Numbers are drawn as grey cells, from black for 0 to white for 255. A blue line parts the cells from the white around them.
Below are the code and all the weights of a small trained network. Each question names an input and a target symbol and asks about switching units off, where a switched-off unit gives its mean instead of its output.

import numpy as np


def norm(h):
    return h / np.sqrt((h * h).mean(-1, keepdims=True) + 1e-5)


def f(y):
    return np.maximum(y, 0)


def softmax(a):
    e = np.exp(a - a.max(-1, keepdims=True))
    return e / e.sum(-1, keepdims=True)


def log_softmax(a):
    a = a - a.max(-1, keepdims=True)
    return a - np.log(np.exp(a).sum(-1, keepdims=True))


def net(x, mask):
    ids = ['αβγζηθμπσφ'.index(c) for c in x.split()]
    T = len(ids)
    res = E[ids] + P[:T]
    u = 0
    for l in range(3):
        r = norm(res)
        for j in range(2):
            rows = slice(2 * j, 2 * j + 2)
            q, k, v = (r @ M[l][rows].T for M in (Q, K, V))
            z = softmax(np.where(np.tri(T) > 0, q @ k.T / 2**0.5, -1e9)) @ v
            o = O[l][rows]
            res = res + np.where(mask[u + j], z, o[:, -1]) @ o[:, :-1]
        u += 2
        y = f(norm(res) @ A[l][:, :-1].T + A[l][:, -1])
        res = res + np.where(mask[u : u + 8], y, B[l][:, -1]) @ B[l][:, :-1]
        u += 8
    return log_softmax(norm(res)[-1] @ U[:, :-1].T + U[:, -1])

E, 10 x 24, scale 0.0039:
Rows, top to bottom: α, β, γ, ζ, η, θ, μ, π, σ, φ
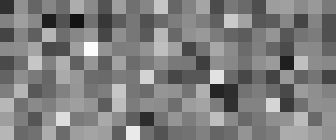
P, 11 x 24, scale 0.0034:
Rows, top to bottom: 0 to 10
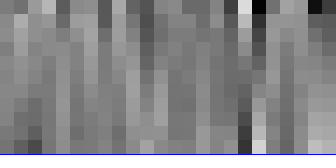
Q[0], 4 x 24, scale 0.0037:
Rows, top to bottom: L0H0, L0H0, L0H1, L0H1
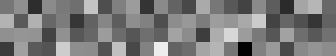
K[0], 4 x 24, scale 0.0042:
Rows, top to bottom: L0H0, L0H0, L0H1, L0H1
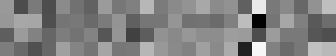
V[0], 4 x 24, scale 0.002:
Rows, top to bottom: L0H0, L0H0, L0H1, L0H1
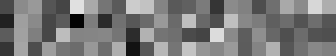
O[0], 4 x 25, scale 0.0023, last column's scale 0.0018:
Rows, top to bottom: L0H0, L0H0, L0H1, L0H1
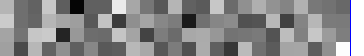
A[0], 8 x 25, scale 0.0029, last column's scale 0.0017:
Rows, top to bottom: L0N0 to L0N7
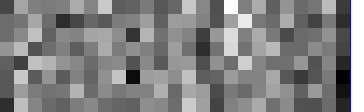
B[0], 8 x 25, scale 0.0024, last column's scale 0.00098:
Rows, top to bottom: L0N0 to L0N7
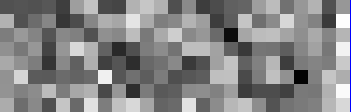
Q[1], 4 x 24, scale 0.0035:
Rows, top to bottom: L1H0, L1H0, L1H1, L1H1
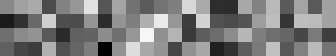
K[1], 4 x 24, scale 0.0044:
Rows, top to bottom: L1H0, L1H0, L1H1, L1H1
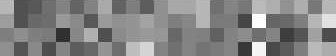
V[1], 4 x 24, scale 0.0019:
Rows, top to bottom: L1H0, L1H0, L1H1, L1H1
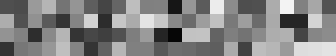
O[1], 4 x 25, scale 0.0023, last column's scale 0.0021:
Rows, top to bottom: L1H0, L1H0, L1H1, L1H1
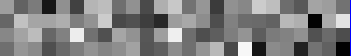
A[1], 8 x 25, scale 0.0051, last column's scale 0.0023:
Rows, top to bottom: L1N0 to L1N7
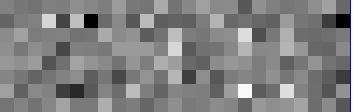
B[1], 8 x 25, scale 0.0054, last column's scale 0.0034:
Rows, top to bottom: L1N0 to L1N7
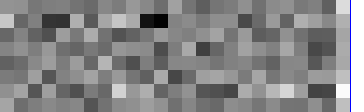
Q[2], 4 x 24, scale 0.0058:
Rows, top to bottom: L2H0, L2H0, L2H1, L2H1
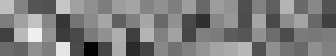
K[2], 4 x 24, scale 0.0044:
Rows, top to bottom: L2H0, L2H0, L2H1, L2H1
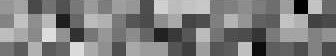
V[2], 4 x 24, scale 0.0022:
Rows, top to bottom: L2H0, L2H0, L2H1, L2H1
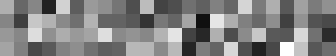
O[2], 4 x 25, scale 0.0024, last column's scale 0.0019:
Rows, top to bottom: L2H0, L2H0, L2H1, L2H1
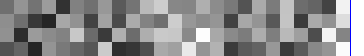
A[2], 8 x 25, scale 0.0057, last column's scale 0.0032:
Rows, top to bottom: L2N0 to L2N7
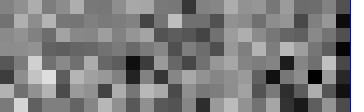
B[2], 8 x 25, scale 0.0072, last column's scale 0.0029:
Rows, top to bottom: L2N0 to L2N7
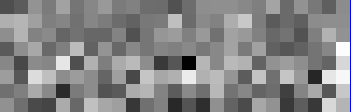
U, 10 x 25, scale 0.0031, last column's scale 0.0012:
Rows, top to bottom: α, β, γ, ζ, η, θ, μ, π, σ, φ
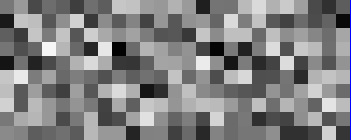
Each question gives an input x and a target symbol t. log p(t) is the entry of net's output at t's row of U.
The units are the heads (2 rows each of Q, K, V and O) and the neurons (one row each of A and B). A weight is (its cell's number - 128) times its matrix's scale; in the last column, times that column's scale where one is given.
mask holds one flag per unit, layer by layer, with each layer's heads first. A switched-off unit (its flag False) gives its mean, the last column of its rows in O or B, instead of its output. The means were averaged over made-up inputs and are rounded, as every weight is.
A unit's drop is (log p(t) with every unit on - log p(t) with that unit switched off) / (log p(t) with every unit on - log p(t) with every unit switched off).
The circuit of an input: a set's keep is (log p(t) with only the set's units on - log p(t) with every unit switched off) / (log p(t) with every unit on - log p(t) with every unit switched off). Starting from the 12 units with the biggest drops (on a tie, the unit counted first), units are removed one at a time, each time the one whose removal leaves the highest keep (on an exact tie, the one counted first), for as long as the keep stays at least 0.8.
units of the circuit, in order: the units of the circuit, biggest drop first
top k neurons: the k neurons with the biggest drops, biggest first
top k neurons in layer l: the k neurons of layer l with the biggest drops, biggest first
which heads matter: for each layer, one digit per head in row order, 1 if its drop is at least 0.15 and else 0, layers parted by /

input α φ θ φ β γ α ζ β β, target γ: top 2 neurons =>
[L0N3 L2N4]
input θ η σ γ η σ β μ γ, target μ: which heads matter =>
00 / 10 / 00
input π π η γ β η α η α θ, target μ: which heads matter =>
00 / 00 / 00
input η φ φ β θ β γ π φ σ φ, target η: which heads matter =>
01 / 01 / 00
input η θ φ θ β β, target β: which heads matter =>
10 / 01 / 00
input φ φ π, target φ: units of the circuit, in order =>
[L0H1 L2N7]
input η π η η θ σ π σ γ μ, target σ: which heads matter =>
00 / 10 / 00
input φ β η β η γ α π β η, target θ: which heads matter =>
01 / 01 / 11
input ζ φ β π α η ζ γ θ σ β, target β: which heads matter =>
10 / 00 / 00
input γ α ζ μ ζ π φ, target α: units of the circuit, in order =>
[L0H0 L1N6]
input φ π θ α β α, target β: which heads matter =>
11 / 00 / 00
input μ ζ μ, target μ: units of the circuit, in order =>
[L1N1 L1H0]
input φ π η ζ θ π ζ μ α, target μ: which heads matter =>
10 / 10 / 00
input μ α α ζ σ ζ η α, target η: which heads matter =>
00 / 01 / 00
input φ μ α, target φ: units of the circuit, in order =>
[L0H1 L0N5 L2N7]
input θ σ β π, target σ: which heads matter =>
10 / 00 / 00
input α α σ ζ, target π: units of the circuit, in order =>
[L1N4 L2N5]
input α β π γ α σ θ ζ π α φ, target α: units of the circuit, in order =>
[L0H0 L1H1 L1N6]
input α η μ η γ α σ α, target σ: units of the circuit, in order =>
[L1H0 L2N6]
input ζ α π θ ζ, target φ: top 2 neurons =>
[L1N6 L2N7]
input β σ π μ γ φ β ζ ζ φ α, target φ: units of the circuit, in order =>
[L0H1 L2N7 L0N5]
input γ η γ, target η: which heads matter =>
00 / 00 / 10
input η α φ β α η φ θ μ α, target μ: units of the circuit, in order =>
[L1H0 L1N1]
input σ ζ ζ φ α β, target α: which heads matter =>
00 / 00 / 00
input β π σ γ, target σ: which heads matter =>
01 / 10 / 00
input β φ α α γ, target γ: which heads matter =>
01 / 00 / 00
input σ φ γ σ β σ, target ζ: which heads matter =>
00 / 00 / 00
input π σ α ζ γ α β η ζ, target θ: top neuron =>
[L2N2]
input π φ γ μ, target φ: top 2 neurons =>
[L0N5 L2N7]
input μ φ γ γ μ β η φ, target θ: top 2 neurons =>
[L2N2 L0N3]
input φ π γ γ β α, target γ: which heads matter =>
11 / 00 / 00
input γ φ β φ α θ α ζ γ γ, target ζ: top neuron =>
[L1N0]
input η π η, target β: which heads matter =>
00 / 01 / 11
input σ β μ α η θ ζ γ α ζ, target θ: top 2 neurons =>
[L1N6 L2N2]
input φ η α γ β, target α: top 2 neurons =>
[L1N6 L0N1]
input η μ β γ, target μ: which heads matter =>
10 / 10 / 00
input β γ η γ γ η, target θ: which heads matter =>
00 / 01 / 11
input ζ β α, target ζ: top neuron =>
[L2N5]
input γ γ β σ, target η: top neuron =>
[L1N2]
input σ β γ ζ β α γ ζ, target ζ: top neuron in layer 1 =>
[L1N7]
